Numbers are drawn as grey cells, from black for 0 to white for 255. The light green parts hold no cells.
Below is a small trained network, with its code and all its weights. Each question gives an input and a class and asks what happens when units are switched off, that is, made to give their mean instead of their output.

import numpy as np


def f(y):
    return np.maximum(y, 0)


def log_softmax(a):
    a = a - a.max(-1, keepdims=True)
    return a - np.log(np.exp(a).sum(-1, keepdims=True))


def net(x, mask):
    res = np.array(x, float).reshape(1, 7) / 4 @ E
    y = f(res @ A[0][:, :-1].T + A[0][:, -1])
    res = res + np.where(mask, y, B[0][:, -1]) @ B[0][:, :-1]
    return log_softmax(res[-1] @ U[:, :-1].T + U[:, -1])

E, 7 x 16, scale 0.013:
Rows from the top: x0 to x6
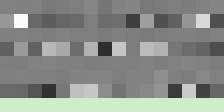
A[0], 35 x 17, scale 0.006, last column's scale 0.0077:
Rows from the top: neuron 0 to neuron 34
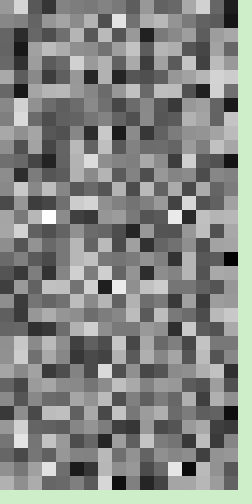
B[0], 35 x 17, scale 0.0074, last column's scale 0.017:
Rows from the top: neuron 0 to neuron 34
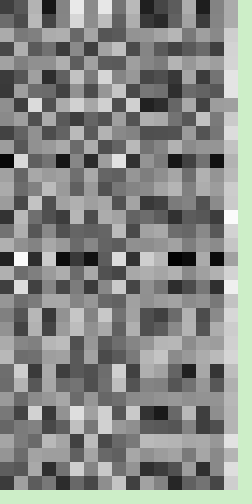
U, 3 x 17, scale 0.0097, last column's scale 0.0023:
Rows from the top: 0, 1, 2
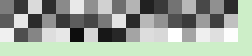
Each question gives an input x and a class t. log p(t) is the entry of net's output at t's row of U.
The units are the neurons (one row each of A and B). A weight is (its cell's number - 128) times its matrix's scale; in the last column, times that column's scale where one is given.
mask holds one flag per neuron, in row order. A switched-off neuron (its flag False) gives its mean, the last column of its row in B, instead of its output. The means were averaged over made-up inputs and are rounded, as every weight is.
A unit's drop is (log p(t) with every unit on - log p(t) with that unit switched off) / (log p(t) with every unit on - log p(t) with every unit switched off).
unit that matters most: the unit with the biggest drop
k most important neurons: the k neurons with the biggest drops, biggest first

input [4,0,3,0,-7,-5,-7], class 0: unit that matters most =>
neuron 33
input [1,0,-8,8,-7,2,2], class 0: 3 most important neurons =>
(neuron 29; neuron 1; neuron 26)
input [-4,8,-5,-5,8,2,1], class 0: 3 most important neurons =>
(neuron 0; neuron 7; neuron 5)
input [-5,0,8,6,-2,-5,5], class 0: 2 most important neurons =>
(neuron 23; neuron 14)
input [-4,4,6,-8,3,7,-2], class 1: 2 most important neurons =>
(neuron 26; neuron 34)
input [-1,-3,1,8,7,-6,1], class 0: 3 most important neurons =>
(neuron 29; neuron 1; neuron 26)
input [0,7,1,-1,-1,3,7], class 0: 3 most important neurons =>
(neuron 23; neuron 14; neuron 0)
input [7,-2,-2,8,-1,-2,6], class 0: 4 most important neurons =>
(neuron 29; neuron 23; neuron 14; neuron 1)
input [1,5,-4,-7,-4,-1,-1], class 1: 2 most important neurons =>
(neuron 26; neuron 34)
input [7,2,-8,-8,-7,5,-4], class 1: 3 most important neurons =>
(neuron 26; neuron 34; neuron 22)
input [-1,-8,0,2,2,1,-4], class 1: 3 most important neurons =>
(neuron 3; neuron 6; neuron 27)
